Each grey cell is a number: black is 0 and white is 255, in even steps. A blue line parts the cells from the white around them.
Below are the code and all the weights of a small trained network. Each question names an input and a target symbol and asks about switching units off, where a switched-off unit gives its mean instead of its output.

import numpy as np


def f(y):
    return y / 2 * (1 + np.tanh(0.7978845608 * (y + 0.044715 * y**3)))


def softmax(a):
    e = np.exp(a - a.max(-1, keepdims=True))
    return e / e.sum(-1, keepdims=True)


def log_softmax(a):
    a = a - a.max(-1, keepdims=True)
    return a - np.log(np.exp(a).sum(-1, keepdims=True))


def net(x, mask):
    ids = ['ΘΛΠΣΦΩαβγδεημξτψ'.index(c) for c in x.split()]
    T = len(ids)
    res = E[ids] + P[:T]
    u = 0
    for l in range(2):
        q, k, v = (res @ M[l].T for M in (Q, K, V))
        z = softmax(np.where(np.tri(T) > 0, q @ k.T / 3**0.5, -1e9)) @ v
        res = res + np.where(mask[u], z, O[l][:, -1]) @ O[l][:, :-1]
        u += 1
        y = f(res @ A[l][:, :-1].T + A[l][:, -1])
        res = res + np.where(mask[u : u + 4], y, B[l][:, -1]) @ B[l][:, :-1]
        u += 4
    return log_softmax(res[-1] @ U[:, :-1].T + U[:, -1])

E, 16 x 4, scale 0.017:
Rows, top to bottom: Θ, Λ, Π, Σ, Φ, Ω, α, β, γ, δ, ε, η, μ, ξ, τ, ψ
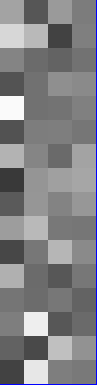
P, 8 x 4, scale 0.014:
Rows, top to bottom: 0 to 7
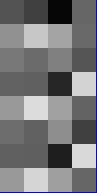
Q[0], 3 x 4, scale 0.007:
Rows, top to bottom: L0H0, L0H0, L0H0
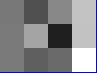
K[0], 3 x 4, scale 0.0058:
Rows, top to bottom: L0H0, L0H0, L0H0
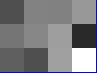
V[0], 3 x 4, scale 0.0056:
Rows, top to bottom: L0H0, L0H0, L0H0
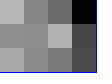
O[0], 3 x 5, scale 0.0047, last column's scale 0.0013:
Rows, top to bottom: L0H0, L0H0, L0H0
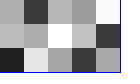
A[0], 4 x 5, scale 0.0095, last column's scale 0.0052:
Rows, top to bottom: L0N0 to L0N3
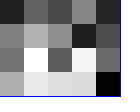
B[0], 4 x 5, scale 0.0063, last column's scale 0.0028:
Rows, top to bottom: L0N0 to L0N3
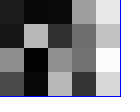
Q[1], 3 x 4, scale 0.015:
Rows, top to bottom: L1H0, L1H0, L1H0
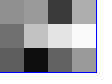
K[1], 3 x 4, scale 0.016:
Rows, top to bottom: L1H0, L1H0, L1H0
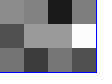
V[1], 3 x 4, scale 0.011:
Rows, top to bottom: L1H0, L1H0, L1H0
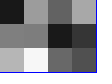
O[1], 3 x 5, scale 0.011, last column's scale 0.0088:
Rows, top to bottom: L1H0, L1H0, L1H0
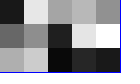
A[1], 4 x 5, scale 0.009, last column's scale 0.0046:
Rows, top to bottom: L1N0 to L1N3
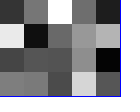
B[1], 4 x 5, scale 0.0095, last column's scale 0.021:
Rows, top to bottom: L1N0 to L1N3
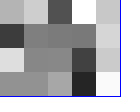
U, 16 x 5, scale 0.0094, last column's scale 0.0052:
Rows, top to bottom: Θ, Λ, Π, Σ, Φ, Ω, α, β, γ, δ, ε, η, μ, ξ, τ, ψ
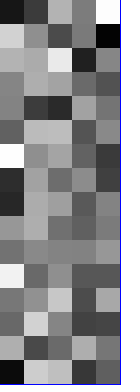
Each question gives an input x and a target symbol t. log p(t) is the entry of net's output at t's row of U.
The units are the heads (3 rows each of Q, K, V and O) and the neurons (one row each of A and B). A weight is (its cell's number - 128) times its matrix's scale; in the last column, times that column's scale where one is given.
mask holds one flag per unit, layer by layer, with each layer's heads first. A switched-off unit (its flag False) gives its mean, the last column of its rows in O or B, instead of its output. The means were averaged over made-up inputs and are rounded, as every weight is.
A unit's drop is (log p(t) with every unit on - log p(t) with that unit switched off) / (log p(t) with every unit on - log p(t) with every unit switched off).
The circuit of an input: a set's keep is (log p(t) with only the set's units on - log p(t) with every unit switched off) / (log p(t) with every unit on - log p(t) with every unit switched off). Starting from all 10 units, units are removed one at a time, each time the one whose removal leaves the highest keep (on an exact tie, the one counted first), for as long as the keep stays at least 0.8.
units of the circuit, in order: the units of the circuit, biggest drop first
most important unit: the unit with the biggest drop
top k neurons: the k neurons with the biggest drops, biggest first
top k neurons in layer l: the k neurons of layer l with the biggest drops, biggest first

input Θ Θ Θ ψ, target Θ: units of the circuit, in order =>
[L0N2; L1N0]
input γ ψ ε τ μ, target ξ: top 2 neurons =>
[L0N0; L0N1]
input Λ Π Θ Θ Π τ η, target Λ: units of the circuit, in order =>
[L1H0; L1N3]
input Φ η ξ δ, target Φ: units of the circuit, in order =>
[L1H0]
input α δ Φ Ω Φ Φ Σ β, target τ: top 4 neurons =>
[L1N0; L0N2; L0N3; L1N3]
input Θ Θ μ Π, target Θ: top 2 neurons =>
[L1N0; L0N1]
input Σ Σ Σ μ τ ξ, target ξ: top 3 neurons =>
[L0N1; L0N3; L1N1]
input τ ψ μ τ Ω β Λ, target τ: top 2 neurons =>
[L0N2; L0N0]
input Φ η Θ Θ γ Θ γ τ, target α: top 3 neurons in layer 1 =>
[L1N0; L1N1; L1N3]
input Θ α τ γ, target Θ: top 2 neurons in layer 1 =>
[L1N0; L1N1]
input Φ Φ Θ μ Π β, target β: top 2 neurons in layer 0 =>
[L0N2; L0N3]
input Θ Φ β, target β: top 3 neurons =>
[L1N0; L1N3; L1N2]
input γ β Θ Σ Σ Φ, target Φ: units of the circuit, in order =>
[L1H0; L1N3; L1N1]
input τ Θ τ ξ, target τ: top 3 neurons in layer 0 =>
[L0N2; L0N0; L0N1]
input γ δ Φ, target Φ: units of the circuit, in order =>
[L1H0; L1N1]
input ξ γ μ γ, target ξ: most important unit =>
L1N3
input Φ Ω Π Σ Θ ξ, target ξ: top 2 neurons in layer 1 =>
[L1N1; L1N0]
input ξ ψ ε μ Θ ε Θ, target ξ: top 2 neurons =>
[L1N3; L1N2]
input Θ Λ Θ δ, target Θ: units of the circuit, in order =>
[L1N0; L1H0]
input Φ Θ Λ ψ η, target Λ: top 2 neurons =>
[L1N3; L0N0]
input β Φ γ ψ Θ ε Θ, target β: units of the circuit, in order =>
[L1N0; L1H0; L0N0]
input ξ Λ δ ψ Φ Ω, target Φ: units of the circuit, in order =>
[L1N3; L0N3; L1H0]
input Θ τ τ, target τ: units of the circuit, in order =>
[L1N0; L1H0]
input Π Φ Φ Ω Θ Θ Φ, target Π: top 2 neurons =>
[L1N3; L1N2]
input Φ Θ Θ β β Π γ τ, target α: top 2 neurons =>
[L0N0; L1N0]
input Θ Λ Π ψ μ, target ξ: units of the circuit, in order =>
[L1H0; L0N1]
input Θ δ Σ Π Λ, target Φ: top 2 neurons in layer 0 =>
[L0N2; L0N3]
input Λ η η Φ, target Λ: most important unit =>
L1H0
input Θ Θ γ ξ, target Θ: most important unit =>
L0N2
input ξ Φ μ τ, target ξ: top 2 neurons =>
[L1N3; L1N2]
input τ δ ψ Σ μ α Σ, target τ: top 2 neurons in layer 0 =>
[L0N0; L0N1]
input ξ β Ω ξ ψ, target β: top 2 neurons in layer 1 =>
[L1N0; L1N3]
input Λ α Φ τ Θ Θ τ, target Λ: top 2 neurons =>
[L1N2; L1N3]
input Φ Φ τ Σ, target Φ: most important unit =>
L1H0
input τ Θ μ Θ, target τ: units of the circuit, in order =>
[L1N0; L1H0; L0N0]
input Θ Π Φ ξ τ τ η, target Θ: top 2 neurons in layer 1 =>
[L1N0; L1N1]
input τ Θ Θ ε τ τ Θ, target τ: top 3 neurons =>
[L1N0; L0N0; L1N1]
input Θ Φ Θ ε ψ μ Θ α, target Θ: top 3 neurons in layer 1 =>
[L1N2; L1N3; L1N0]
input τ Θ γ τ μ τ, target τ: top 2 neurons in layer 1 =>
[L1N0; L1N3]
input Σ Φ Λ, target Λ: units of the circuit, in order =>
[L1H0]
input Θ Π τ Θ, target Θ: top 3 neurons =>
[L1N0; L0N1; L1N1]
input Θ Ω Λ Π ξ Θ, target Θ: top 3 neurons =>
[L1N0; L1N2; L1N3]
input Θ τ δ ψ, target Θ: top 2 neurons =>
[L0N2; L1N0]
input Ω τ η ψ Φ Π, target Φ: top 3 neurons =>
[L1N3; L0N3; L1N2]
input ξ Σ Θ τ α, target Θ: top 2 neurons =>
[L0N2; L0N3]
